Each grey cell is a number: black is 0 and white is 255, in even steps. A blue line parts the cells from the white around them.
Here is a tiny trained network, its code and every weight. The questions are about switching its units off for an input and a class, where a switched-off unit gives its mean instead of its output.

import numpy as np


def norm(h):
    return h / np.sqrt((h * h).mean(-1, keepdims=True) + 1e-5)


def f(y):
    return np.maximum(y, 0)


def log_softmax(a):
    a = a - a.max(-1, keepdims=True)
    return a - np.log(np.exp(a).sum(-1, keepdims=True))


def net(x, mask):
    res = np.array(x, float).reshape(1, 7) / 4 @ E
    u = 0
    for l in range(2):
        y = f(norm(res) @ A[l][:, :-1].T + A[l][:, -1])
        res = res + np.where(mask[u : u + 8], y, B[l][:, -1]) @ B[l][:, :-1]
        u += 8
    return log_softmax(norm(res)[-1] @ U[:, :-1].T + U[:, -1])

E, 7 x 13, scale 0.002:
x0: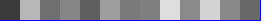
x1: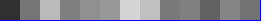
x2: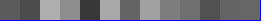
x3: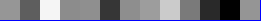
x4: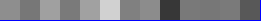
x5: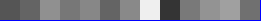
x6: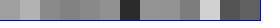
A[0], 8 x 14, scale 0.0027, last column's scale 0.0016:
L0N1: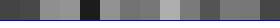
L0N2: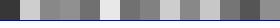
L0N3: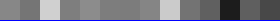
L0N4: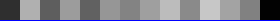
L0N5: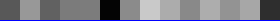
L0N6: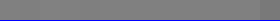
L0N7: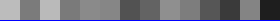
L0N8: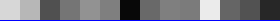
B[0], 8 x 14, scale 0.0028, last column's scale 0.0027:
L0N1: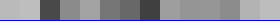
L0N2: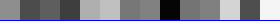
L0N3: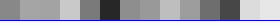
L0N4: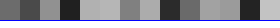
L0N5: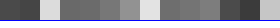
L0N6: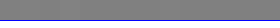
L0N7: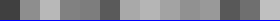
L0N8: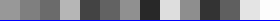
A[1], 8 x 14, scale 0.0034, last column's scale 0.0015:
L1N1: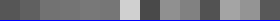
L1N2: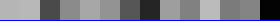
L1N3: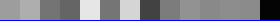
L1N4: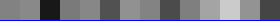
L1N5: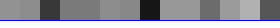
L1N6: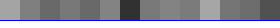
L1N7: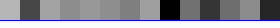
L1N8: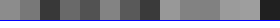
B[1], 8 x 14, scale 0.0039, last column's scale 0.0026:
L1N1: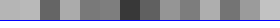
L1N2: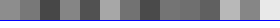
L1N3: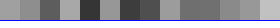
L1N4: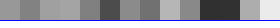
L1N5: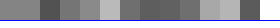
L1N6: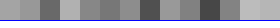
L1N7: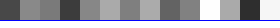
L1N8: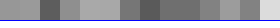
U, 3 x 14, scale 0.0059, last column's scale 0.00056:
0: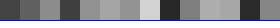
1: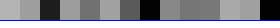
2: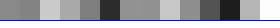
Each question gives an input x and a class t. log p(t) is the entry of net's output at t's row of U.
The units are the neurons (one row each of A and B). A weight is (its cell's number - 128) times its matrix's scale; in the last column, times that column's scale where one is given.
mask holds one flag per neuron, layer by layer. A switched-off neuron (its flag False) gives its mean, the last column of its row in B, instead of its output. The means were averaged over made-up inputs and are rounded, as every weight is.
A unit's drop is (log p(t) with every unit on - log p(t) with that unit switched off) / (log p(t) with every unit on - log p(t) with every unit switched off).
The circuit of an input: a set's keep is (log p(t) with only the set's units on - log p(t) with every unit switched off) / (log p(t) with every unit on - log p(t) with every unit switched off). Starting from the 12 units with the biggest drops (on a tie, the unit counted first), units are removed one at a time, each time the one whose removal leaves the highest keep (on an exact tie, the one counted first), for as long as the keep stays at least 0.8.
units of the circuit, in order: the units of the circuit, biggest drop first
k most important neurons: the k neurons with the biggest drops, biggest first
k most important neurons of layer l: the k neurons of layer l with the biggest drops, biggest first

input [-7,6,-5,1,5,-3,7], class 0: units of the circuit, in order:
[L1N7]
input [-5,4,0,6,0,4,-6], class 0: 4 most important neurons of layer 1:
[L1N7; L1N4; L1N6; L1N3]
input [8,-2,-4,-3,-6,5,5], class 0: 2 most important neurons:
[L0N4; L0N5]
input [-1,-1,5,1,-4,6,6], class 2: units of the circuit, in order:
[L0N2; L1N7]
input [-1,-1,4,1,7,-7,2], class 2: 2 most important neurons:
[L0N7; L0N3]
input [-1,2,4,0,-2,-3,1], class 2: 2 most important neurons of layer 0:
[L0N3; L0N7]
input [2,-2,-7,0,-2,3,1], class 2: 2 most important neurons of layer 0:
[L0N5; L0N1]
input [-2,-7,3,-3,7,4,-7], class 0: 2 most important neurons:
[L1N7; L0N8]
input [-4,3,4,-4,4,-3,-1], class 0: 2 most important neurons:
[L1N7; L0N8]
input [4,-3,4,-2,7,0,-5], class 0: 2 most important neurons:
[L0N8; L0N2]
